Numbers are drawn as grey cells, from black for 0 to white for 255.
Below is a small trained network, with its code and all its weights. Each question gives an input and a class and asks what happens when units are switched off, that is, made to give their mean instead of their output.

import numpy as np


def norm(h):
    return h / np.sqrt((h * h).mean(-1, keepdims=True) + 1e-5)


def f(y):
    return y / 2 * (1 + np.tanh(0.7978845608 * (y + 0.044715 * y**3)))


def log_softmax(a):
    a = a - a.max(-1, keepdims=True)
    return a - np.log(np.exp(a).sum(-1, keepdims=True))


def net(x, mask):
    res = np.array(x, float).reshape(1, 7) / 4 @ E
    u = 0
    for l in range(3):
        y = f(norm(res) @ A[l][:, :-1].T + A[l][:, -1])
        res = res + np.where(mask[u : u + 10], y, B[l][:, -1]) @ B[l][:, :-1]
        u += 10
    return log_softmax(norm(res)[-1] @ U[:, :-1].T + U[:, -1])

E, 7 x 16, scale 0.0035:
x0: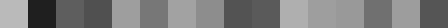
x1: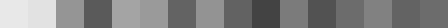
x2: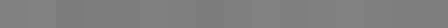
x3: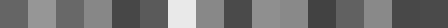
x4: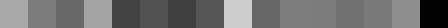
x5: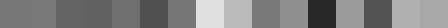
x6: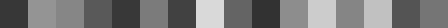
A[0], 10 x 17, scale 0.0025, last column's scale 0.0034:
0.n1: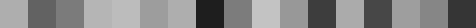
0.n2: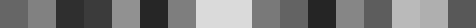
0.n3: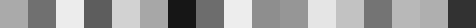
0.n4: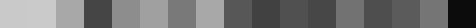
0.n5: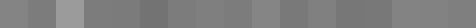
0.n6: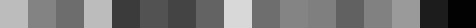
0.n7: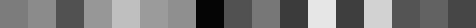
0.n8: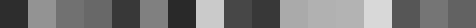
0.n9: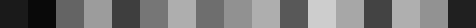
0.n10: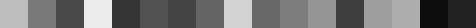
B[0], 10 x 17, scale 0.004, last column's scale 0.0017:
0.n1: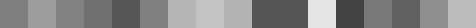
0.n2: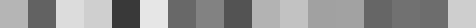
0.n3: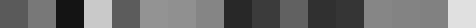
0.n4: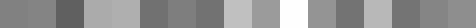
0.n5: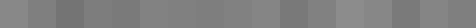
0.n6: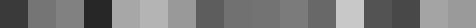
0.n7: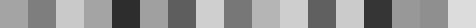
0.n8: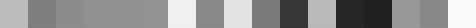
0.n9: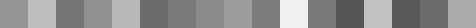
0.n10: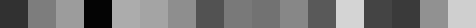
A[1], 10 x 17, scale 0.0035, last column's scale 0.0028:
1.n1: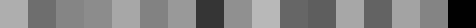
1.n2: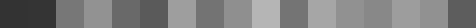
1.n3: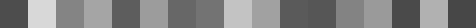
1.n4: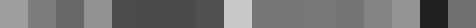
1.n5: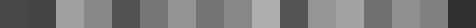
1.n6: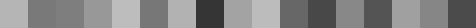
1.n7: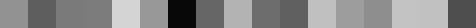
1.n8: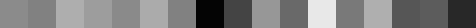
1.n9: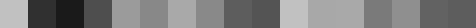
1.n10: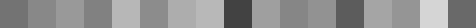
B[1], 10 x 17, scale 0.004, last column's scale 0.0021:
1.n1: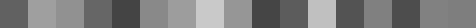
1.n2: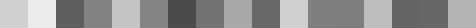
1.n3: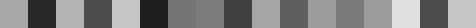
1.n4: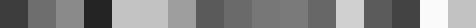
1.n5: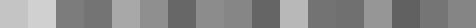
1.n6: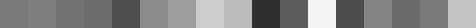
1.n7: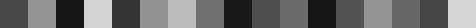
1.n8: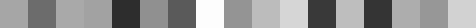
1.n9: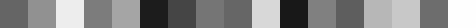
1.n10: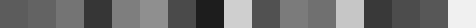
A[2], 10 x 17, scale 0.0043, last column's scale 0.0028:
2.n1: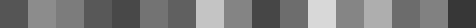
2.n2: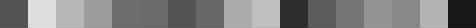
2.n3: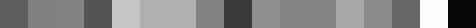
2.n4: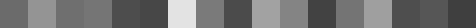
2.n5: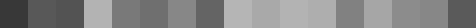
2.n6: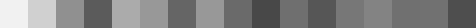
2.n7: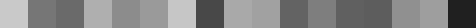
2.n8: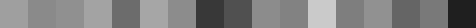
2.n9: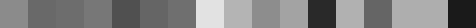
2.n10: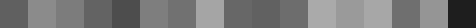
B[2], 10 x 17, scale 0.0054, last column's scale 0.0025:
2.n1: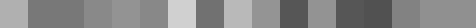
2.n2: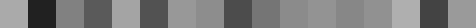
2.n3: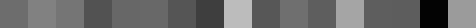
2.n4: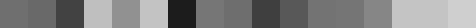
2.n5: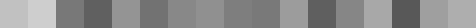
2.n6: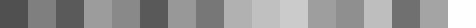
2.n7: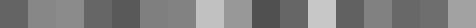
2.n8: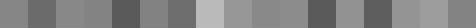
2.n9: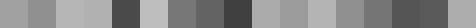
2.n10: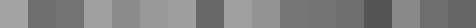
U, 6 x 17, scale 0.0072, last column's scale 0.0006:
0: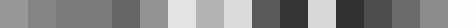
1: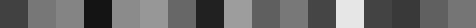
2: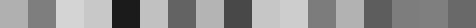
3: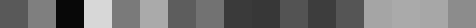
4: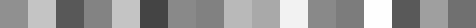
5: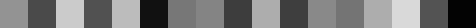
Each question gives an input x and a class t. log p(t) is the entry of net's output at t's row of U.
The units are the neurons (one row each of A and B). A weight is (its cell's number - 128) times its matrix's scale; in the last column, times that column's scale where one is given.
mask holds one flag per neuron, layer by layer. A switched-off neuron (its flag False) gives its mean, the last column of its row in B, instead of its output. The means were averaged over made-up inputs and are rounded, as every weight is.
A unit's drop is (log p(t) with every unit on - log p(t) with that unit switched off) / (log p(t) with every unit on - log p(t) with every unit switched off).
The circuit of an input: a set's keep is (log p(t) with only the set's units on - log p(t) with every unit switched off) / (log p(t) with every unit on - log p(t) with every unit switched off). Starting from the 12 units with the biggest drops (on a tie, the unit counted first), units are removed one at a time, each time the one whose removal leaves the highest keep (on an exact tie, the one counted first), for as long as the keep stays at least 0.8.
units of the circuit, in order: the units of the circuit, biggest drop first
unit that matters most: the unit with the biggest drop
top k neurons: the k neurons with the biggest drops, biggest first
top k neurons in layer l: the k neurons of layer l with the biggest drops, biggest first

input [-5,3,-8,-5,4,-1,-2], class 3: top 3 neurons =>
[1.n7; 1.n9; 0.n3]
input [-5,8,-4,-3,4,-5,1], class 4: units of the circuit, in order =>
[2.n6]
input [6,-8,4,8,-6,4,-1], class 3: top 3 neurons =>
[2.n4; 2.n6; 0.n4]
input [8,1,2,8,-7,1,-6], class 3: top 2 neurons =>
[2.n4; 0.n8]
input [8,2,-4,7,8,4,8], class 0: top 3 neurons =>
[2.n1; 0.n8; 1.n10]
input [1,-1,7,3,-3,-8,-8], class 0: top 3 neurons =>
[1.n6; 2.n7; 0.n2]
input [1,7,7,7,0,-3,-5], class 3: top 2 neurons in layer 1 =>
[1.n2; 1.n5]
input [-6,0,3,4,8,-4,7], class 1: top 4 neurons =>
[0.n10; 1.n6; 1.n4; 0.n1]
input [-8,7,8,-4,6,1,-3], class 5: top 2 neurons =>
[1.n3; 2.n2]
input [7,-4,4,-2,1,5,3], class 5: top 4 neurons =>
[1.n9; 0.n7; 1.n8; 2.n6]
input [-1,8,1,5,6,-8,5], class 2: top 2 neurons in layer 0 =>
[0.n7; 0.n9]
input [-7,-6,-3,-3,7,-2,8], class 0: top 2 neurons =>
[2.n1; 0.n8]
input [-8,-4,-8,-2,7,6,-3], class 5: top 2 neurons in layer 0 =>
[0.n7; 0.n4]
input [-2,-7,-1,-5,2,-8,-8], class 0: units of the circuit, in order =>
[1.n6]
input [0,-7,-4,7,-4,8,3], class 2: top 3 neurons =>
[2.n9; 0.n2; 1.n7]
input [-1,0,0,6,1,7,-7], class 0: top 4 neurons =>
[1.n6; 0.n7; 1.n8; 2.n7]
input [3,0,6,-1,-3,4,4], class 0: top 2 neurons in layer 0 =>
[0.n7; 0.n8]
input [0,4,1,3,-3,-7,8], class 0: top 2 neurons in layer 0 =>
[0.n8; 0.n2]
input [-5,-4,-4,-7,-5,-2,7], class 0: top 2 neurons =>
[2.n1; 0.n8]
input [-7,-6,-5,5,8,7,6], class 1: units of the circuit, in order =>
[0.n10; 1.n4]
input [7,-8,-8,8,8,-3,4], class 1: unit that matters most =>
0.n10
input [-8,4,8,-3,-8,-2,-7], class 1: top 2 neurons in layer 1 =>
[1.n10; 1.n9]
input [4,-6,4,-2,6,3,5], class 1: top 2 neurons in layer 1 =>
[1.n4; 1.n6]
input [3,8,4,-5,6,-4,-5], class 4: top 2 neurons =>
[2.n6; 1.n10]
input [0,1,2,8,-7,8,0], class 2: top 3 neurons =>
[2.n9; 0.n2; 1.n4]
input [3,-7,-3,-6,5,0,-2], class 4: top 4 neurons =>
[2.n5; 0.n9; 1.n2; 2.n4]
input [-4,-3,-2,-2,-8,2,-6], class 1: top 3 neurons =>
[2.n3; 0.n8; 1.n10]
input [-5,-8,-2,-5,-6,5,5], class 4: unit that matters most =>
2.n5
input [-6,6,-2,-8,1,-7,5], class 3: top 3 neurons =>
[0.n3; 1.n7; 0.n2]
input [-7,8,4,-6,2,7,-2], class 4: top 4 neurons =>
[2.n6; 1.n8; 0.n7; 1.n9]
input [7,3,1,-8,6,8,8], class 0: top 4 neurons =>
[2.n1; 0.n8; 1.n8; 0.n7]
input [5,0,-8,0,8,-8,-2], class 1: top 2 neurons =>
[0.n10; 0.n2]
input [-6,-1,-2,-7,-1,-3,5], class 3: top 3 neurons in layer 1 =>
[1.n7; 1.n9; 1.n6]
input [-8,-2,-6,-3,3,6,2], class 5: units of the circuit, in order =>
[2.n2]
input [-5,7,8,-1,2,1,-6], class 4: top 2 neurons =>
[2.n6; 0.n8]
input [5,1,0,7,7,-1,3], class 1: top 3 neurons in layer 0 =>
[0.n10; 0.n3; 0.n6]
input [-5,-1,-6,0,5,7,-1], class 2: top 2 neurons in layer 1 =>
[1.n10; 1.n9]
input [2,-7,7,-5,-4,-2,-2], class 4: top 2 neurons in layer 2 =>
[2.n5; 2.n4]
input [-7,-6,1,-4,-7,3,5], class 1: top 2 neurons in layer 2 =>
[2.n3; 2.n6]
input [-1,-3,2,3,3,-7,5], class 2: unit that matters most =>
1.n8
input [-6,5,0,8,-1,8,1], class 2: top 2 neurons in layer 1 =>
[1.n7; 1.n9]
